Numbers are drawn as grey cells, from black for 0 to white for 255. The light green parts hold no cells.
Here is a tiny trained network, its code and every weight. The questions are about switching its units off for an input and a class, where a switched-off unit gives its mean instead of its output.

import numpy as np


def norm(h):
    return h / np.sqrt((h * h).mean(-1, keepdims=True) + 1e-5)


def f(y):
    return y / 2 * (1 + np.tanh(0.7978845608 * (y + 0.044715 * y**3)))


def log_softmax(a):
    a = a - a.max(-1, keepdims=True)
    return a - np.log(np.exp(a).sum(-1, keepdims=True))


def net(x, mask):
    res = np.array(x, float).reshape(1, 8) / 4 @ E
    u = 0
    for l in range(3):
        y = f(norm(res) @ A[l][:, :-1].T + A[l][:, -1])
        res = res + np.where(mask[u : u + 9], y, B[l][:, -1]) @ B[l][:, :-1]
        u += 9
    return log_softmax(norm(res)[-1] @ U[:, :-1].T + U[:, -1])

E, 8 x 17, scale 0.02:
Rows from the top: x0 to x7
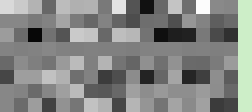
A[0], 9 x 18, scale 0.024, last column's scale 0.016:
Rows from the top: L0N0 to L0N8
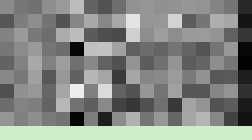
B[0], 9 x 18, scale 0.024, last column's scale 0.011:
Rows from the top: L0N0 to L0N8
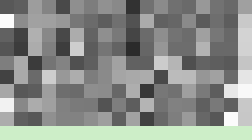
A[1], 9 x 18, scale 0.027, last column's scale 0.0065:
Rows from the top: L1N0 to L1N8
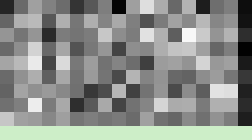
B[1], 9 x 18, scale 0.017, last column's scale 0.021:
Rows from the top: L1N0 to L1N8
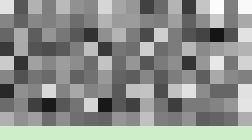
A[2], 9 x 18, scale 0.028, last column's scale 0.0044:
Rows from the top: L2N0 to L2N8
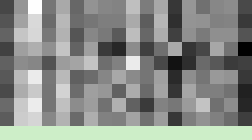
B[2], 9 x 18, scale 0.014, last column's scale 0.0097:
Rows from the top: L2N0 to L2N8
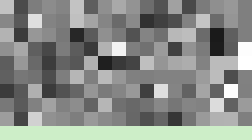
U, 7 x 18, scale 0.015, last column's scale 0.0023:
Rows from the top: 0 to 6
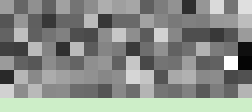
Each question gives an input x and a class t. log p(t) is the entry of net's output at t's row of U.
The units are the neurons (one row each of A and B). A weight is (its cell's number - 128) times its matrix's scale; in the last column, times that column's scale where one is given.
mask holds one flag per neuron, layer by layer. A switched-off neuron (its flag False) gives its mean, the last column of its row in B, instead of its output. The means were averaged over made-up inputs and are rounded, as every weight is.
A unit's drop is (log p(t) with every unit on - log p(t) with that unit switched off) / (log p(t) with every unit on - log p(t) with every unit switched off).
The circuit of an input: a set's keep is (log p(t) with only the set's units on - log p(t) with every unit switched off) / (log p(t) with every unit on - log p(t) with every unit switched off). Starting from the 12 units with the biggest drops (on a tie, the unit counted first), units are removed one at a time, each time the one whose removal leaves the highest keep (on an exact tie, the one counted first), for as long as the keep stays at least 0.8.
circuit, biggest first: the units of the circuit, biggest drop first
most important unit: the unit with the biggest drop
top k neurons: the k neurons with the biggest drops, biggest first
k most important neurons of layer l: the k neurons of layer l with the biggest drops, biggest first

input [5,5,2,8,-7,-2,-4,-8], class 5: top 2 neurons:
[L1N6; L0N6]
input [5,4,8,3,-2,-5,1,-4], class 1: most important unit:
L1N0
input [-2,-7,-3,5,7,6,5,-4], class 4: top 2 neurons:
[L0N6; L1N2]
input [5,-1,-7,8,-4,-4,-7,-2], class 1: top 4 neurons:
[L1N7; L1N3; L0N2; L1N0]
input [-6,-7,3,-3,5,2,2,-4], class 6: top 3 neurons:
[L0N1; L1N8; L1N4]
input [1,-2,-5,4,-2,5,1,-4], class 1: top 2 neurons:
[L1N7; L1N2]
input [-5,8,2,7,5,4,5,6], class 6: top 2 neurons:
[L0N7; L1N6]
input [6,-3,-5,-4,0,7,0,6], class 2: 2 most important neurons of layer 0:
[L0N4; L0N5]
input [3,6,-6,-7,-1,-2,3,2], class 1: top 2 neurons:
[L1N7; L1N3]
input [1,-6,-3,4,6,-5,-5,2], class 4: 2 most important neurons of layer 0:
[L0N6; L0N7]
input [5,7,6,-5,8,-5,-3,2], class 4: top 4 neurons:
[L0N6; L1N7; L0N1; L1N0]
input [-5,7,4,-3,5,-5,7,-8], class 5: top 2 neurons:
[L1N6; L0N3]
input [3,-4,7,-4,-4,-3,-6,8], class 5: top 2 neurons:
[L0N5; L1N7]
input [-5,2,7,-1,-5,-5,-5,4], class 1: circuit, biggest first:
[L2N4]
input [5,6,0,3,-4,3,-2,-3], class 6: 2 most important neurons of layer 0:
[L0N7; L0N6]
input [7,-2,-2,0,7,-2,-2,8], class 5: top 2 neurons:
[L0N5; L1N0]
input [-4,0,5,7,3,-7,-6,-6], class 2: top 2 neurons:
[L1N2; L1N7]
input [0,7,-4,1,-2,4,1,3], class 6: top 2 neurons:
[L0N7; L1N2]
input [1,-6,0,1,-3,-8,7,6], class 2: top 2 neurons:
[L1N2; L0N3]
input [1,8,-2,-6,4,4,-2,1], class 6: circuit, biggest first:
[L0N7]
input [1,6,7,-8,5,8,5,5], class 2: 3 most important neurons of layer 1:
[L1N7; L1N3; L1N8]
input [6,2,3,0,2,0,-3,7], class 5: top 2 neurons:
[L0N5; L1N0]
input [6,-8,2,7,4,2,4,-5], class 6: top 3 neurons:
[L0N1; L1N8; L1N0]
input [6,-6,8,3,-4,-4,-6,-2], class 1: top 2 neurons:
[L1N0; L2N4]
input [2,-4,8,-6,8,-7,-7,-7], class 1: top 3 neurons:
[L1N0; L2N4; L0N8]
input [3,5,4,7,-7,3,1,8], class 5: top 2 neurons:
[L0N5; L0N6]
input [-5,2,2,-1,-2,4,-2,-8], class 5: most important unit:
L1N6
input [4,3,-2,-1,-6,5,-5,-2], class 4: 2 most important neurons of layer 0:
[L0N8; L0N2]
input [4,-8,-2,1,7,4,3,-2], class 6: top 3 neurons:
[L0N1; L1N8; L0N8]
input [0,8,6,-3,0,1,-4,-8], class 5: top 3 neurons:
[L1N6; L0N1; L1N7]
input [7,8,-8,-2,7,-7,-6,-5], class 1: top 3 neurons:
[L1N7; L1N3; L1N0]
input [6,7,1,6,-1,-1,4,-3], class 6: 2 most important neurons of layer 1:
[L1N8; L1N0]
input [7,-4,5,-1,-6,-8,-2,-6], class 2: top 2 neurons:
[L1N2; L1N0]
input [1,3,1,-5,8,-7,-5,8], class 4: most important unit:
L0N6
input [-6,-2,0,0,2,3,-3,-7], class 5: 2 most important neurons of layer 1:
[L1N6; L1N4]
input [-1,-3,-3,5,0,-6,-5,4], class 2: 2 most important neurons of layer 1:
[L1N2; L1N6]
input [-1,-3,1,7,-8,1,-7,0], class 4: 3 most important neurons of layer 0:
[L0N8; L0N2; L0N0]
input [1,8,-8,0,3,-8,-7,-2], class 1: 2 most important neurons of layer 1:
[L1N7; L1N3]
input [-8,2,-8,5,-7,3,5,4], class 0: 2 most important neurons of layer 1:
[L1N0; L1N6]
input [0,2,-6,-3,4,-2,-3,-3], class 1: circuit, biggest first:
[L1N7]
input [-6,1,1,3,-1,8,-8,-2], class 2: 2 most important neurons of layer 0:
[L0N4; L0N2]
